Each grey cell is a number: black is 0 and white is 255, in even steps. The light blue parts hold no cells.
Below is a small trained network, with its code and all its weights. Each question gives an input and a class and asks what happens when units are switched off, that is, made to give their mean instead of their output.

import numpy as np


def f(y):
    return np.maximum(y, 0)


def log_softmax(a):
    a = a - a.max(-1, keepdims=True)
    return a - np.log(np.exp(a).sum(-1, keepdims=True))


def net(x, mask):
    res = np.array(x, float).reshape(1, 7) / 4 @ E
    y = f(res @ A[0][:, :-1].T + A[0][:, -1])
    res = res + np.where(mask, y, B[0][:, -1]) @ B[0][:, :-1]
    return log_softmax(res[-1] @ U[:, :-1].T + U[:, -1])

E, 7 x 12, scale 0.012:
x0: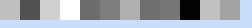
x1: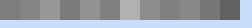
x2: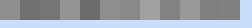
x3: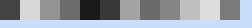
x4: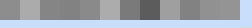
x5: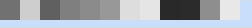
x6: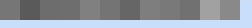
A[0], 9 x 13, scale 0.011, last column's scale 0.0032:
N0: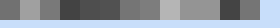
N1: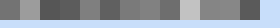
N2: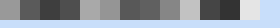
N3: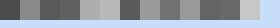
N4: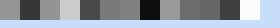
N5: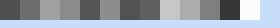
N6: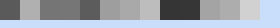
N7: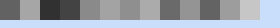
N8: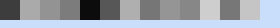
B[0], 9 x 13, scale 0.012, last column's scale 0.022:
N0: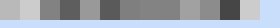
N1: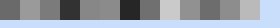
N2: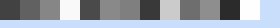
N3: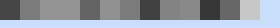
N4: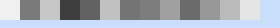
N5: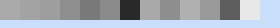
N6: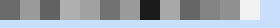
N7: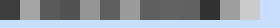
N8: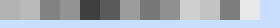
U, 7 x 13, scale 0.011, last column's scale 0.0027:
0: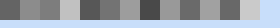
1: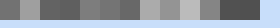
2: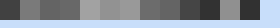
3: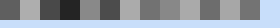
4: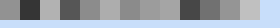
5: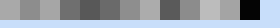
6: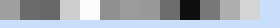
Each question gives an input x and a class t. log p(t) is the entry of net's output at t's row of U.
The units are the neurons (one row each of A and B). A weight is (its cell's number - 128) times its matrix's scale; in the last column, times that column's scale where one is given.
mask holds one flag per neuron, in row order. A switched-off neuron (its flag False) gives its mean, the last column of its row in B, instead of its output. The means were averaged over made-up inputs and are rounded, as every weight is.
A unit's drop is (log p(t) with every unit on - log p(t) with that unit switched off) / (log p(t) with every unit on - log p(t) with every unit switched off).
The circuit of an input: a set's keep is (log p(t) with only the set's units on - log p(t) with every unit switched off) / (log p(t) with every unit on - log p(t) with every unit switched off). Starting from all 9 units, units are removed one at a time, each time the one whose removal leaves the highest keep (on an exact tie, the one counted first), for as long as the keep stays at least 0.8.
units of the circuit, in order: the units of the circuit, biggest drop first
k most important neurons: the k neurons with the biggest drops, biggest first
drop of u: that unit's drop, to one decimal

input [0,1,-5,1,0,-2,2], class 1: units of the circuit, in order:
[N6, N2]
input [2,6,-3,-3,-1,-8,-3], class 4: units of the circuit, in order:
[N4]
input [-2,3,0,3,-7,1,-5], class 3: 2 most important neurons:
[N2, N5]
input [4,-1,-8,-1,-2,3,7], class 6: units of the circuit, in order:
[N2, N8]
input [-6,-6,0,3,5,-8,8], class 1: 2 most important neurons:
[N5, N0]
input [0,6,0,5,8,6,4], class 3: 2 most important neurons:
[N2, N7]
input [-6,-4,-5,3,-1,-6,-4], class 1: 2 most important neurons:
[N5, N0]
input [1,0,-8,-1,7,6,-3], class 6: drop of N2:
0.2
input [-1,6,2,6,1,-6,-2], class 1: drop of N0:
0.0
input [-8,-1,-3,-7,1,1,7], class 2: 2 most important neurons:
[N7, N8]
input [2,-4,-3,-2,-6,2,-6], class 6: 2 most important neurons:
[N2, N8]
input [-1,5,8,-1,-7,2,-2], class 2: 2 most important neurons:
[N8, N2]
